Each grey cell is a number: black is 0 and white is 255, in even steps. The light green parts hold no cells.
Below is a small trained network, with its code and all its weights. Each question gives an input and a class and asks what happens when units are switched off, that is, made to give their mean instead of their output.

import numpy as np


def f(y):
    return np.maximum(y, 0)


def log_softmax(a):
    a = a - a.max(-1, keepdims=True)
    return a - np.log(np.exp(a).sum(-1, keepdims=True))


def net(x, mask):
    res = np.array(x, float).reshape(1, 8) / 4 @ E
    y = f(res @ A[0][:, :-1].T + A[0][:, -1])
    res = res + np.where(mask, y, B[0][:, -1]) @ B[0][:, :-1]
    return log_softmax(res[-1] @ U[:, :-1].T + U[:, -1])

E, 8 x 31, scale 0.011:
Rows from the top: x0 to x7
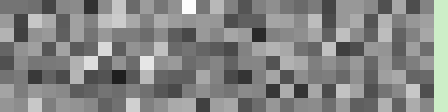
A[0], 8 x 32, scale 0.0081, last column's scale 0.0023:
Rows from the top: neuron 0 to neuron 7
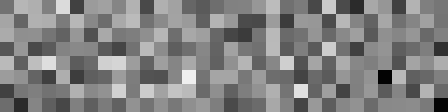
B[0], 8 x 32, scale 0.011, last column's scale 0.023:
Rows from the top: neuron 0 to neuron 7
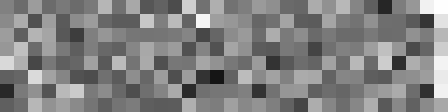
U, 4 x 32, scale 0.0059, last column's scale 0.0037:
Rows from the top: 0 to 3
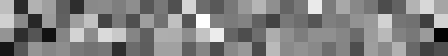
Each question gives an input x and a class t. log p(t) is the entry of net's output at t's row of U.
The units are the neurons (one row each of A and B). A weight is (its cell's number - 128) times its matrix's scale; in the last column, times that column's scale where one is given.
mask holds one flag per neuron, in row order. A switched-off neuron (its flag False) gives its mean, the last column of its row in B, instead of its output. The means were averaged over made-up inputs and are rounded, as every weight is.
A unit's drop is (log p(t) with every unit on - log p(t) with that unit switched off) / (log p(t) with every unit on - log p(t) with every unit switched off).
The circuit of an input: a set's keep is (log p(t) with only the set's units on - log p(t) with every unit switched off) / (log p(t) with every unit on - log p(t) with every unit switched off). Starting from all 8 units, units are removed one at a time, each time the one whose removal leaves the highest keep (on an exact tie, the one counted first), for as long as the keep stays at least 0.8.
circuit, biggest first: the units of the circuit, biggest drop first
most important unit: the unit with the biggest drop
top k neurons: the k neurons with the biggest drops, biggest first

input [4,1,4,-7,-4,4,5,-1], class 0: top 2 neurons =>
(neuron 6; neuron 5)
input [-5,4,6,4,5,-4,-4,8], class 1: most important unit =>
neuron 1
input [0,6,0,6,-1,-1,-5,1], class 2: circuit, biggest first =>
(neuron 5; neuron 6; neuron 0)
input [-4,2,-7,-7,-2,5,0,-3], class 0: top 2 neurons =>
(neuron 6; neuron 1)
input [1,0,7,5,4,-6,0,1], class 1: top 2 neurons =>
(neuron 4; neuron 5)
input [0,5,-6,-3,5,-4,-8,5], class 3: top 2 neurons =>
(neuron 6; neuron 4)
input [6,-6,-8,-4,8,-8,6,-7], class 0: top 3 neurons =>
(neuron 5; neuron 1; neuron 3)
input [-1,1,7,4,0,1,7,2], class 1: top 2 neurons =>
(neuron 0; neuron 5)
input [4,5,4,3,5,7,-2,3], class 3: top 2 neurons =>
(neuron 4; neuron 2)
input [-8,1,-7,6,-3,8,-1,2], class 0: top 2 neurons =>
(neuron 0; neuron 6)
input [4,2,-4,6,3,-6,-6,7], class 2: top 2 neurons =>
(neuron 6; neuron 0)
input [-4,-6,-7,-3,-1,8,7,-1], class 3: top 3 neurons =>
(neuron 4; neuron 0; neuron 5)
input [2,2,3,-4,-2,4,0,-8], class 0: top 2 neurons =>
(neuron 6; neuron 1)
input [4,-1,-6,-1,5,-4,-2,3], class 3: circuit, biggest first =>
(neuron 6)
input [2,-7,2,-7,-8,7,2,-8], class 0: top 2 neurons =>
(neuron 6; neuron 5)
